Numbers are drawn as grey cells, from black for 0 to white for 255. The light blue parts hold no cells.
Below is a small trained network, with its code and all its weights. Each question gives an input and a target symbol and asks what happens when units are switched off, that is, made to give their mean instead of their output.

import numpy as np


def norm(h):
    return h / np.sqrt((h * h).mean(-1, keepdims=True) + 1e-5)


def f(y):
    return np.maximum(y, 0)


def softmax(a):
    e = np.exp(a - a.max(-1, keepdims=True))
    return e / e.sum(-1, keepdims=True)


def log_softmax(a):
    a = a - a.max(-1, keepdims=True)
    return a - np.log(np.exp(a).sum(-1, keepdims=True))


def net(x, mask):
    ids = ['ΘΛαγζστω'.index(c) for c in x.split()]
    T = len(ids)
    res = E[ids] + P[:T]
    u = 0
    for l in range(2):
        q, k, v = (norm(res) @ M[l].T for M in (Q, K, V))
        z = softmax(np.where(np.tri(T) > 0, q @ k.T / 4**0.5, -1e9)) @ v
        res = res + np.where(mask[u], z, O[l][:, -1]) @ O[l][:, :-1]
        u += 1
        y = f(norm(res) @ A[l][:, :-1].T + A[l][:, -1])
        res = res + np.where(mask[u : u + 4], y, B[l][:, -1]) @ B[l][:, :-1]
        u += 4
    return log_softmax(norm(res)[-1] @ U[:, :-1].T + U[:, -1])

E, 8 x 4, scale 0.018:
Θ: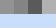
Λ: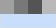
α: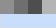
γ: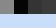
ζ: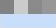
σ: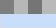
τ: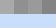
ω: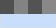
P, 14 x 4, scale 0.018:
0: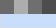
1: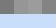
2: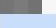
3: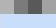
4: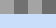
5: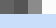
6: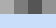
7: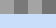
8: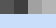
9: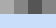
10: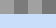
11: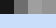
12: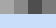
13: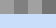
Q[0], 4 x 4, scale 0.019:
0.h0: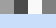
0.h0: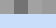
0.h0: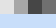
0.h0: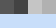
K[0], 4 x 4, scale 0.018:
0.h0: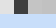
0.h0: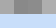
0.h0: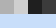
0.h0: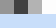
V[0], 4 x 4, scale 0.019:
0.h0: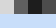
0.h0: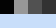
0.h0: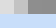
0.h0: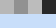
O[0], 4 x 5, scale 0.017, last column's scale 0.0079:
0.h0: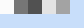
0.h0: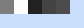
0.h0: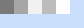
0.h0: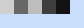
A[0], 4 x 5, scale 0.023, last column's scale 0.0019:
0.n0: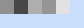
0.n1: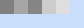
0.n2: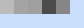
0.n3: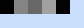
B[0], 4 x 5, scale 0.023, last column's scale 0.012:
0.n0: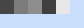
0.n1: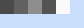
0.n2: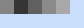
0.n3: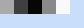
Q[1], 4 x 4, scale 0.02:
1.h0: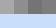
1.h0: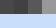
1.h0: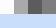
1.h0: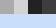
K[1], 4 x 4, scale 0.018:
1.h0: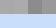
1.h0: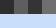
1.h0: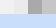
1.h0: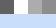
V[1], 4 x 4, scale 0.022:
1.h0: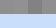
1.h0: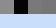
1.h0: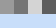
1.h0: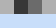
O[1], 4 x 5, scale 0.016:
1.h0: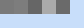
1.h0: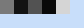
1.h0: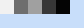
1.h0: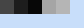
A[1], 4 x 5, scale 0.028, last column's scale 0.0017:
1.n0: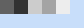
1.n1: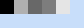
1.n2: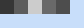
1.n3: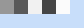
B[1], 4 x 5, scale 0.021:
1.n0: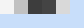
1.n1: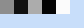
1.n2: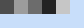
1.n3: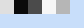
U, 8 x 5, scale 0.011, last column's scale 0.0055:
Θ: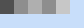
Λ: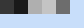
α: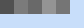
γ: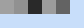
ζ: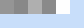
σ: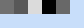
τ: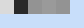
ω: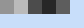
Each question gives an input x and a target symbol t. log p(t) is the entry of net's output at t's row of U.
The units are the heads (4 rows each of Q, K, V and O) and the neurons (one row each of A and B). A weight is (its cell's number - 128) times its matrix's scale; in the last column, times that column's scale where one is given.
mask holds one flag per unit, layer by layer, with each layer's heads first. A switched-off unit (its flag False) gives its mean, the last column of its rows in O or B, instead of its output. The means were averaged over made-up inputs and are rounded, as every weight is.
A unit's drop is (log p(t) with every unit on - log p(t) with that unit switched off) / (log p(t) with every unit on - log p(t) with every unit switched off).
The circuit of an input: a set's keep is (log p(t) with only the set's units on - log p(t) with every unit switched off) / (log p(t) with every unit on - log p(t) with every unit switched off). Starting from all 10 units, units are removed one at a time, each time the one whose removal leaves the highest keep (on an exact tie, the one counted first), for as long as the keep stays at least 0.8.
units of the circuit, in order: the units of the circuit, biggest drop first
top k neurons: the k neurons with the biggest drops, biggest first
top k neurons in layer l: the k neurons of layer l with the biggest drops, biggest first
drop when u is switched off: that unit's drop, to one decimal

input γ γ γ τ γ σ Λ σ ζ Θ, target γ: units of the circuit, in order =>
0.h0, 1.n1
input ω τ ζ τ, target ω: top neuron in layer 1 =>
1.n1
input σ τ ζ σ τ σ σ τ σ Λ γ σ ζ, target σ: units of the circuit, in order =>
1.n1, 1.h0, 0.h0
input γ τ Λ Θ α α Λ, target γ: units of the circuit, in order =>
0.h0, 1.n1
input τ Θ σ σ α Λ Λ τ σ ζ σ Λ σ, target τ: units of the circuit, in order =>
0.h0, 1.h0, 1.n3
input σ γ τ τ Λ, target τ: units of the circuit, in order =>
0.h0, 1.n0
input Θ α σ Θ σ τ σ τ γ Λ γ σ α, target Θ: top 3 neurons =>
0.n3, 1.n0, 1.n3
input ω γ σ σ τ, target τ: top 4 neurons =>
1.n3, 1.n0, 1.n1, 0.n1
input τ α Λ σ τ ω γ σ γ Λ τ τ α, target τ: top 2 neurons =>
0.n3, 1.n3
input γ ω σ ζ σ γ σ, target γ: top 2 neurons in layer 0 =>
0.n0, 0.n1
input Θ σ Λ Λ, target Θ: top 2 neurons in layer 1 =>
1.n0, 1.n3
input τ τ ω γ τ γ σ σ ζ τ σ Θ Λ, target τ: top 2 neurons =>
0.n3, 1.n3
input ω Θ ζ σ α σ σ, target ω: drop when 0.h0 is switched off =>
0.9
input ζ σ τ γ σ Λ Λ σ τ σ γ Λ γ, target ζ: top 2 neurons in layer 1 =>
1.n1, 1.n0
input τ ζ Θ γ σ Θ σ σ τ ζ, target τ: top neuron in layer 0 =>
0.n3
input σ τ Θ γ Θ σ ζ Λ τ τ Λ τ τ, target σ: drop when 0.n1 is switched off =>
0.0
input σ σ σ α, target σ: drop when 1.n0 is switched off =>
0.1
